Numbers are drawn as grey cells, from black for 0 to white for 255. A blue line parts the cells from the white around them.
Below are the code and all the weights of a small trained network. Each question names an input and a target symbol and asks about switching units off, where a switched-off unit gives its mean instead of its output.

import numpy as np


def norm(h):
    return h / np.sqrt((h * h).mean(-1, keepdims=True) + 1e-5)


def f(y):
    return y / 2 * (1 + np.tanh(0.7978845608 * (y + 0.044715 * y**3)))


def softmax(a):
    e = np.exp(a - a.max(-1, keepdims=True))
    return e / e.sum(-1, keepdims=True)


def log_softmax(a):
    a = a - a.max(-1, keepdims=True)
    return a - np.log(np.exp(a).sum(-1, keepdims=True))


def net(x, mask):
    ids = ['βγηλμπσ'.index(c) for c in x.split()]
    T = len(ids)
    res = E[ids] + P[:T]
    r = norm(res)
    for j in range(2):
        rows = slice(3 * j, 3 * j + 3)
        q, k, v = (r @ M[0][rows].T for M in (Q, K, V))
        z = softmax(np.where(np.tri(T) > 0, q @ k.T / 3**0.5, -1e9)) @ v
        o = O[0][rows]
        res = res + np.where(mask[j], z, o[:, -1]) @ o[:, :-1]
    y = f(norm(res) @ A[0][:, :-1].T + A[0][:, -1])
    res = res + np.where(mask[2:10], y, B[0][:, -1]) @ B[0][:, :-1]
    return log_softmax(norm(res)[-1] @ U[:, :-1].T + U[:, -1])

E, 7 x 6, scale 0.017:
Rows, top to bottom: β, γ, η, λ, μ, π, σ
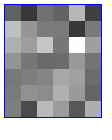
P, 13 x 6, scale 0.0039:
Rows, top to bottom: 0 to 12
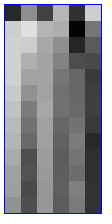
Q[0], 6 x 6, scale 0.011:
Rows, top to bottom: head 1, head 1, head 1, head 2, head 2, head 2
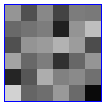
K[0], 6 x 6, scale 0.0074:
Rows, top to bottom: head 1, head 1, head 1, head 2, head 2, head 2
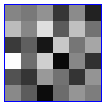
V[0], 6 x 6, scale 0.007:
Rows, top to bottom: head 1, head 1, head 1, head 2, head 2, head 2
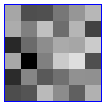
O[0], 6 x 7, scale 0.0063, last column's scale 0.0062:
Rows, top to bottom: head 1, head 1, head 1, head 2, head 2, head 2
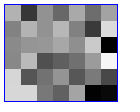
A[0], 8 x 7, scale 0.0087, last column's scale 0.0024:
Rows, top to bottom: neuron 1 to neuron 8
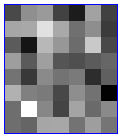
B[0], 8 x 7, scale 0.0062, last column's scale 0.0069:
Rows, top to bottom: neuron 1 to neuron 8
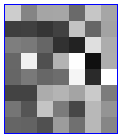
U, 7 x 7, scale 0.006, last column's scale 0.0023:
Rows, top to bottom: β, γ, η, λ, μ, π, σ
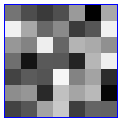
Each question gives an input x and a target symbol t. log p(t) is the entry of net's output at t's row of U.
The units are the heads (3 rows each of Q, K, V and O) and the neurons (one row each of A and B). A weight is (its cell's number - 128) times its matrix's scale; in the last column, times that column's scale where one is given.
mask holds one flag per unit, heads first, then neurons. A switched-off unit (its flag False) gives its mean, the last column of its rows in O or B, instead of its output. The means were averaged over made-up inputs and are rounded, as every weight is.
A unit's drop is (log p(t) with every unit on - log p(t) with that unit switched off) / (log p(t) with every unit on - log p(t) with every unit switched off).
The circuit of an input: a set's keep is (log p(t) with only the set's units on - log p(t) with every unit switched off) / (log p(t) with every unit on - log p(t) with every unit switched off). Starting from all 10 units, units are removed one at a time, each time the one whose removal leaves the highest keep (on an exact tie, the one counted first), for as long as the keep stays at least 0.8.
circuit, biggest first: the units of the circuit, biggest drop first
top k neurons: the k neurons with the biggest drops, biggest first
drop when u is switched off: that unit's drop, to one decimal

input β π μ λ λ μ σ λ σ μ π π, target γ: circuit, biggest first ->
(head 2; neuron 5; head 1)
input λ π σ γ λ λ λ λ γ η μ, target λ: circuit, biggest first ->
(head 1; neuron 3)
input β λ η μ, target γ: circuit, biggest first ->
(head 2; neuron 5)
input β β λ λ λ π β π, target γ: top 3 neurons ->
(neuron 5; neuron 4; neuron 7)
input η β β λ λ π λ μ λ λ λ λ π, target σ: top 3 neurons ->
(neuron 7; neuron 5; neuron 4)
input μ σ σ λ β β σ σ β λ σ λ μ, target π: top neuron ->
(neuron 5)
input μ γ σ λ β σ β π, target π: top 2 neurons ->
(neuron 2; neuron 5)
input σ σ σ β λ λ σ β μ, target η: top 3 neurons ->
(neuron 7; neuron 5; neuron 4)
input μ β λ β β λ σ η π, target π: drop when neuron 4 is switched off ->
0.2
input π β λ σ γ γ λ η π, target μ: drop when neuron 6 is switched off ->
0.0
